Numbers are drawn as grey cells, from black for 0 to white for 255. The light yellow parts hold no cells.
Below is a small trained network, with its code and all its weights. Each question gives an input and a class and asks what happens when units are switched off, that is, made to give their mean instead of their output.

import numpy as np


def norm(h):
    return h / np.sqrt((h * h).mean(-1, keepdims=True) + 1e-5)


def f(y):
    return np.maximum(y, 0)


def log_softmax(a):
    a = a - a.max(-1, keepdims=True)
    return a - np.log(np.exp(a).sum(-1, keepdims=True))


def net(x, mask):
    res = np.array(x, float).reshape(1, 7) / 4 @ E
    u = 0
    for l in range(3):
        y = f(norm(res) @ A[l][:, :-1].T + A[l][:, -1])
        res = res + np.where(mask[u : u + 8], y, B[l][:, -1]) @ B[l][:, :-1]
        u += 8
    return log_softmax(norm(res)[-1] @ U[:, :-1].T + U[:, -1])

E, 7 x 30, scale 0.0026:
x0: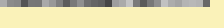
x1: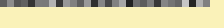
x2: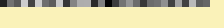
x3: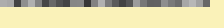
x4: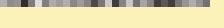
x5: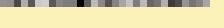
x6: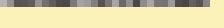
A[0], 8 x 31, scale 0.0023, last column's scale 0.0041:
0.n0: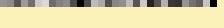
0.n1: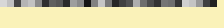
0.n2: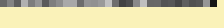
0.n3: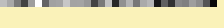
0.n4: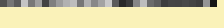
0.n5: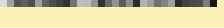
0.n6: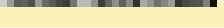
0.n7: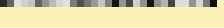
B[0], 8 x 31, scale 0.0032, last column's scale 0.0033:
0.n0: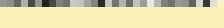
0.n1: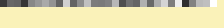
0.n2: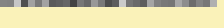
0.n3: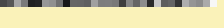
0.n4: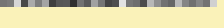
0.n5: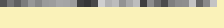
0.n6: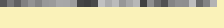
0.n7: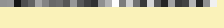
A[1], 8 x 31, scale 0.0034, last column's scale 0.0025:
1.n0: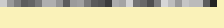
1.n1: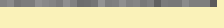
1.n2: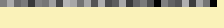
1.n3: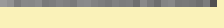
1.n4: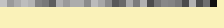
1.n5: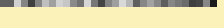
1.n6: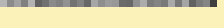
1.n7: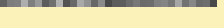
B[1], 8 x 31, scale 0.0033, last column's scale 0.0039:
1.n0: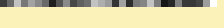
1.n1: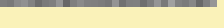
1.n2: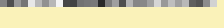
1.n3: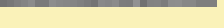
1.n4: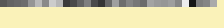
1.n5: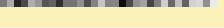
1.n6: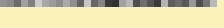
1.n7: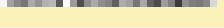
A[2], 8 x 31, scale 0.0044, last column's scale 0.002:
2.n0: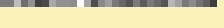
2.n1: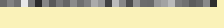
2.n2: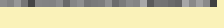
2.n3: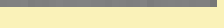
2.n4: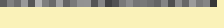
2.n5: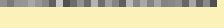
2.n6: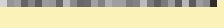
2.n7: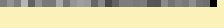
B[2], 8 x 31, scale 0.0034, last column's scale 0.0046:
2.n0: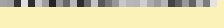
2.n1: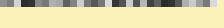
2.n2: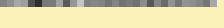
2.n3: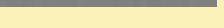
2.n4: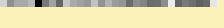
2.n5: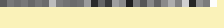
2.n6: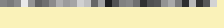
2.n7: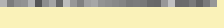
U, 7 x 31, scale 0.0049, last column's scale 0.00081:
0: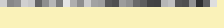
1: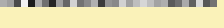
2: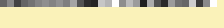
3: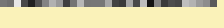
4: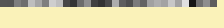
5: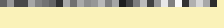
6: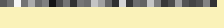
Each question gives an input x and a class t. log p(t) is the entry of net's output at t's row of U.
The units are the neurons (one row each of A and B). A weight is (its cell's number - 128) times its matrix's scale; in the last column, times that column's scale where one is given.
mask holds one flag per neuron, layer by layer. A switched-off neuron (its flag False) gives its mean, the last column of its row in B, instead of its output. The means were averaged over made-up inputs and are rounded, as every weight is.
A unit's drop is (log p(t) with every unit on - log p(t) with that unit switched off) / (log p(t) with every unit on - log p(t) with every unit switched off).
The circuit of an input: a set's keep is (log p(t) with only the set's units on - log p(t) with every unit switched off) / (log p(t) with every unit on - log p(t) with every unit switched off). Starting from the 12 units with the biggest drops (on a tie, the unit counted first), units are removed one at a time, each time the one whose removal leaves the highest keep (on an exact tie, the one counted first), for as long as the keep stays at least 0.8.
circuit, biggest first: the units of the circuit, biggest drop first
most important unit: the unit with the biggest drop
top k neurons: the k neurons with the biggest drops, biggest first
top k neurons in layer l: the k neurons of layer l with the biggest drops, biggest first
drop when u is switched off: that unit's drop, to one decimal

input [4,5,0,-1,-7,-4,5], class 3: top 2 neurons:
(2.n1; 0.n7)
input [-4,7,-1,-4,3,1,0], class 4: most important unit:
1.n2
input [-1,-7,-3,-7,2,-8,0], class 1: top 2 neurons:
(2.n0; 1.n2)
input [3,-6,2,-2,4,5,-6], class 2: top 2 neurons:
(0.n7; 2.n0)
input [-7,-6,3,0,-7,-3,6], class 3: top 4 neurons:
(2.n1; 1.n0; 0.n7; 1.n2)
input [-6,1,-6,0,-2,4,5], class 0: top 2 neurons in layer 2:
(2.n6; 2.n0)
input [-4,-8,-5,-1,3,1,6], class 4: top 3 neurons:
(2.n5; 1.n4; 0.n7)
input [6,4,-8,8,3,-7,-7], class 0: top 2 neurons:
(2.n6; 1.n5)
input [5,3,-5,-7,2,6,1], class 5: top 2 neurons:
(1.n5; 2.n0)
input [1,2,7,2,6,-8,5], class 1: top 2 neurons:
(2.n0; 1.n6)
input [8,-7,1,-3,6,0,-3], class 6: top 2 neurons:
(1.n0; 1.n2)
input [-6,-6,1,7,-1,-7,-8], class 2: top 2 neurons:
(0.n7; 0.n0)
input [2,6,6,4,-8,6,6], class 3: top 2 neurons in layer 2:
(2.n1; 2.n0)
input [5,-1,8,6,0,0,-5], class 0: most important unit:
2.n4
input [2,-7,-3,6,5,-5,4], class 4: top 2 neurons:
(2.n5; 1.n4)
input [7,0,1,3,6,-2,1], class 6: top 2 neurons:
(1.n0; 2.n1)
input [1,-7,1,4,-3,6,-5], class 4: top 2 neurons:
(2.n5; 2.n0)
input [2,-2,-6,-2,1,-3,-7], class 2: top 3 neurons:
(0.n7; 1.n7; 2.n4)
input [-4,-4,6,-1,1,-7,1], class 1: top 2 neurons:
(2.n0; 1.n6)
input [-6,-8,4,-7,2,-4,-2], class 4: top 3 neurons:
(1.n4; 2.n5; 0.n1)
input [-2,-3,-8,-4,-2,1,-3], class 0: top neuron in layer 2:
(2.n6)
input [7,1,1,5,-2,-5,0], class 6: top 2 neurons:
(1.n0; 1.n5)
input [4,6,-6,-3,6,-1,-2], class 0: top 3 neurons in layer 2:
(2.n6; 2.n1; 2.n5)
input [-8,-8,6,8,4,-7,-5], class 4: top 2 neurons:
(1.n4; 2.n5)
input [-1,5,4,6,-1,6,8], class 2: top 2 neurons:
(0.n5; 0.n6)
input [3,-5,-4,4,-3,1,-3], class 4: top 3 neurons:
(2.n5; 1.n7; 1.n5)
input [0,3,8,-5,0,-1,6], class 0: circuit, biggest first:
(2.n4)
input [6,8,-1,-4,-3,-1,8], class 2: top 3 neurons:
(0.n5; 0.n6; 2.n5)
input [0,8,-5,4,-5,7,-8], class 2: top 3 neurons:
(0.n7; 2.n0; 2.n5)
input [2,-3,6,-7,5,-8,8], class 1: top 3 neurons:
(2.n0; 0.n7; 0.n1)
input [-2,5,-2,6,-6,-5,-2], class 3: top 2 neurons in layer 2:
(2.n1; 2.n5)
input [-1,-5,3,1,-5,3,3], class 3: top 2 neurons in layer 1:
(1.n2; 1.n6)
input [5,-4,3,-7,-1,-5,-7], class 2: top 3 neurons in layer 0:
(0.n7; 0.n1; 0.n0)
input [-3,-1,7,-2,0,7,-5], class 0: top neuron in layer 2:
(2.n4)
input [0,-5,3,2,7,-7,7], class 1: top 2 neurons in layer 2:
(2.n0; 2.n1)
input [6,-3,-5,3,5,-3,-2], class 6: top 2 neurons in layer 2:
(2.n1; 2.n4)
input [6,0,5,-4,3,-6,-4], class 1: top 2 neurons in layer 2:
(2.n0; 2.n6)
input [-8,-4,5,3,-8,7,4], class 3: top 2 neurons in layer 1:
(1.n0; 1.n6)
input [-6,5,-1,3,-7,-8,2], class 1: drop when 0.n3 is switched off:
0.1
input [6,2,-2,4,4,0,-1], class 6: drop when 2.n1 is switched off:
0.1
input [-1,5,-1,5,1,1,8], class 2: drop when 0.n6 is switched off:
0.2
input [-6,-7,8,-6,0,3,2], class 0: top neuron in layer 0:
(0.n1)
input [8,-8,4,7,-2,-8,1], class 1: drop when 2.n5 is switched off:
-0.1
